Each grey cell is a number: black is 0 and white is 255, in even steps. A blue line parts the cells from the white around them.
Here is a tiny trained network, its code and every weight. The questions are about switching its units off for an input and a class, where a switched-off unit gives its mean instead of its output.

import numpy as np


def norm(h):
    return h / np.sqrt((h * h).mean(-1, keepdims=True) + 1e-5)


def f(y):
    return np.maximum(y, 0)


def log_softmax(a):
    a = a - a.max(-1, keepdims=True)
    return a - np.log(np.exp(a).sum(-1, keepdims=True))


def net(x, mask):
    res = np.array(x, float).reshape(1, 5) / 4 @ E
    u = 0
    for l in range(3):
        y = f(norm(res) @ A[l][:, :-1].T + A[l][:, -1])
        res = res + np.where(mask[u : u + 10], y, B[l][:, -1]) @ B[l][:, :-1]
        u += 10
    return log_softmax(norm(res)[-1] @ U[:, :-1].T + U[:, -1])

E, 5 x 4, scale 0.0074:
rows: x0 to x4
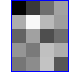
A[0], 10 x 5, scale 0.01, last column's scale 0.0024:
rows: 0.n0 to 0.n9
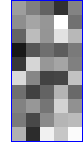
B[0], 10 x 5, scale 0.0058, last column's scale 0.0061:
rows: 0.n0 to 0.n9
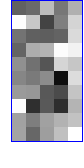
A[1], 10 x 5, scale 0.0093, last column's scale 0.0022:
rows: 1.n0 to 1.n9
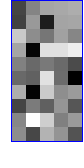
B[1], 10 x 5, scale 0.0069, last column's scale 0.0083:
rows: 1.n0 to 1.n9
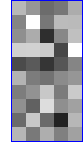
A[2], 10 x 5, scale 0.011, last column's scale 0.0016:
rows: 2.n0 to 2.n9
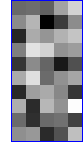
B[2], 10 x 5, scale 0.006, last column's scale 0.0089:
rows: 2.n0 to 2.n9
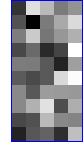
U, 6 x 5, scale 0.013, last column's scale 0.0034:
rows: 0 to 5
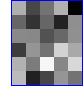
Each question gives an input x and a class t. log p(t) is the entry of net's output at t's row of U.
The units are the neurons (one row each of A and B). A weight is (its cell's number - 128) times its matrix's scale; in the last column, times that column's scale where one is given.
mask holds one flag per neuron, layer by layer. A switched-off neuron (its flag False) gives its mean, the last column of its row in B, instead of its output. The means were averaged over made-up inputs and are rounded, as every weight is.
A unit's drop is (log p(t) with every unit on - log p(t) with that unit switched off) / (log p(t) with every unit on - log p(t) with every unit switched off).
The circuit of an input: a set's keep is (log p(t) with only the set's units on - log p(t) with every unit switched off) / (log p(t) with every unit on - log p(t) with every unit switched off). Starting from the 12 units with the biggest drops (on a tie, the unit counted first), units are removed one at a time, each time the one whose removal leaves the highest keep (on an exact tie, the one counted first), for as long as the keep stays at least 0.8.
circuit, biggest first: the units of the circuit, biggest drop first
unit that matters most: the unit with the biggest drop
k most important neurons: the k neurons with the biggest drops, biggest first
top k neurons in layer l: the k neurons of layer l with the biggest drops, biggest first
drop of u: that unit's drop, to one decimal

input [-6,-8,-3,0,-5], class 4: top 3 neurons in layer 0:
(0.n1 0.n0 0.n2)
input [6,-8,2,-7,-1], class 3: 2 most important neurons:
(0.n3 1.n1)
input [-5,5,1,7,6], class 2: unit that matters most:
1.n8
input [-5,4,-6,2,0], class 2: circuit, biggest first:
(1.n8 1.n2 2.n3)
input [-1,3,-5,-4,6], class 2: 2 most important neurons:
(1.n8 2.n3)
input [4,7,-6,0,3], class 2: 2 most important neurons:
(0.n1 1.n2)
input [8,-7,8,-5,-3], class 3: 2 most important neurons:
(0.n3 1.n1)
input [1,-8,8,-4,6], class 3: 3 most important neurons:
(0.n3 1.n3 1.n1)
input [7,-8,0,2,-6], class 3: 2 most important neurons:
(1.n1 0.n7)
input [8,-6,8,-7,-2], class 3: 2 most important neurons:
(0.n3 1.n1)
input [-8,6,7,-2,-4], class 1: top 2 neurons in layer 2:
(2.n9 2.n1)
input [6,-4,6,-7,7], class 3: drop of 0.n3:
0.3
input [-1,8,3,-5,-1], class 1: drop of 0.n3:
0.2
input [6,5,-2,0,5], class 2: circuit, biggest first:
(2.n3)
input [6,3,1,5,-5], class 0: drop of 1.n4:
0.0
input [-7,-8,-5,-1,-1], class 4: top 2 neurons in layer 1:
(1.n6 1.n8)
